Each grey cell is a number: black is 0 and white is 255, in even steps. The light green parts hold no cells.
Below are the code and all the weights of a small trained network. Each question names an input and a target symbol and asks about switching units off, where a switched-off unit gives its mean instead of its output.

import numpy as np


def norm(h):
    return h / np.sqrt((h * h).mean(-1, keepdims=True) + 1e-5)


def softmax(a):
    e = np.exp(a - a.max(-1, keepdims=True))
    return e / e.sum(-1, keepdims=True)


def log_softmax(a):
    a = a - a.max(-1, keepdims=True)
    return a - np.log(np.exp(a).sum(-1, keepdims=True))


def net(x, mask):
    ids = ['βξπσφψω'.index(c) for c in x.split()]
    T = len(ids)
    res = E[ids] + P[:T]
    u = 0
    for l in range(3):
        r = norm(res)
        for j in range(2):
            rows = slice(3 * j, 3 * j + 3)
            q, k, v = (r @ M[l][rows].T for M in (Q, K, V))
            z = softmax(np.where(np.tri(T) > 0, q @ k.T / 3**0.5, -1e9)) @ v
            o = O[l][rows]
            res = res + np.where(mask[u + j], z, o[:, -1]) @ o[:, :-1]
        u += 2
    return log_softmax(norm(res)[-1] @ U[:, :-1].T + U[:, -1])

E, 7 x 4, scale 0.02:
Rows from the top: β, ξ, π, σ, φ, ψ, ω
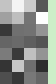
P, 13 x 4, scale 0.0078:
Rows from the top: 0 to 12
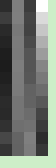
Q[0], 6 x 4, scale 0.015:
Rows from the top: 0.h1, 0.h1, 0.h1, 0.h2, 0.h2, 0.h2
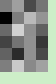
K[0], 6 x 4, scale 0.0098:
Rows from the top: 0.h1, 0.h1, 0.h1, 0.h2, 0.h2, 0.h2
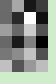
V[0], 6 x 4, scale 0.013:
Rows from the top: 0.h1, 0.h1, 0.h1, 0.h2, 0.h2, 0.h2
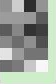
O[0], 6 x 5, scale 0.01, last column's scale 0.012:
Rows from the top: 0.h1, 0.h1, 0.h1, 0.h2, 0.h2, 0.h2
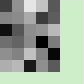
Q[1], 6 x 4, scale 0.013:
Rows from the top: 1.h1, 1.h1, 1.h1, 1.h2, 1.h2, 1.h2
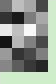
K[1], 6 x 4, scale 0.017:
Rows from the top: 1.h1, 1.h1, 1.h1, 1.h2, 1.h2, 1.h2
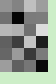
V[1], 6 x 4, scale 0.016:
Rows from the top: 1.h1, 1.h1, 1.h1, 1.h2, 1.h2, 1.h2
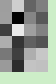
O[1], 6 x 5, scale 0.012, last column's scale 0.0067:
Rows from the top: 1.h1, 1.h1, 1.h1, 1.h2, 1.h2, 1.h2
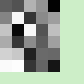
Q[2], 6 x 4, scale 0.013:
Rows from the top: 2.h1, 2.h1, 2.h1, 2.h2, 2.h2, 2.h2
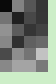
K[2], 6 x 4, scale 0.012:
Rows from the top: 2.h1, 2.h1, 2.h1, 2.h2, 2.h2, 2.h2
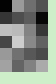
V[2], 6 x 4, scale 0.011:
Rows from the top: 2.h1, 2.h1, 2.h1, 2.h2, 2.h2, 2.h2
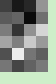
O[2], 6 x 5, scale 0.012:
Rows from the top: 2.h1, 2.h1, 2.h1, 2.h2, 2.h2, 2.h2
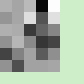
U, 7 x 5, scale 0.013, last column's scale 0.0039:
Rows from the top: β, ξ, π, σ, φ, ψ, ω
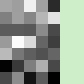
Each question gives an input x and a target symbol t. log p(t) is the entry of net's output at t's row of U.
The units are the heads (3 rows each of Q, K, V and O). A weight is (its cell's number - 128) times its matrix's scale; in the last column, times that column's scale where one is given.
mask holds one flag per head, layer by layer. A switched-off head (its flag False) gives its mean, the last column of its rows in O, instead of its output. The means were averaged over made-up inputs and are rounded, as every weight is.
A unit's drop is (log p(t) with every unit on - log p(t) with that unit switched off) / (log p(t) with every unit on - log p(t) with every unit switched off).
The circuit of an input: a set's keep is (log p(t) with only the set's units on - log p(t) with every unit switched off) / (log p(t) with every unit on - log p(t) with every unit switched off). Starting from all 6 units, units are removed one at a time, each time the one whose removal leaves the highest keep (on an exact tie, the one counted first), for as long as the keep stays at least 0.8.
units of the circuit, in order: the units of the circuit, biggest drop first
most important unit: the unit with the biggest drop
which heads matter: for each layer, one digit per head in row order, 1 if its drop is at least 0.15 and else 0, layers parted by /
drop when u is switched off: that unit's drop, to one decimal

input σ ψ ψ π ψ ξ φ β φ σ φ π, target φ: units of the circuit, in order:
0.h1
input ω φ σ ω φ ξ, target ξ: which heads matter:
01 / 00 / 00
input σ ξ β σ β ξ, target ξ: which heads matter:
00 / 01 / 10
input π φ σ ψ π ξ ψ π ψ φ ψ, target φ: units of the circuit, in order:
0.h2, 0.h1, 1.h2
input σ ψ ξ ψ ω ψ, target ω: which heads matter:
11 / 11 / 00
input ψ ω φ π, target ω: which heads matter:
00 / 10 / 00
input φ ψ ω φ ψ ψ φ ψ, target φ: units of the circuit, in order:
0.h2, 1.h2
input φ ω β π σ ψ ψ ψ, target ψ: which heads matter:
00 / 01 / 00
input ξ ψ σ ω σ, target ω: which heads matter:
10 / 11 / 00
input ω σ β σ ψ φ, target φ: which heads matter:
10 / 00 / 00
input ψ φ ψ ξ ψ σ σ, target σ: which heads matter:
01 / 11 / 10
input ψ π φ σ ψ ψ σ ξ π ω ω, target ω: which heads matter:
10 / 10 / 00
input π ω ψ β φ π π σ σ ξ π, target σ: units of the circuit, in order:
2.h1, 1.h1
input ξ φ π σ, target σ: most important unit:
2.h1
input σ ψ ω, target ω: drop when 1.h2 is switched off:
0.1
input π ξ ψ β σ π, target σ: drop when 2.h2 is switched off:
0.0
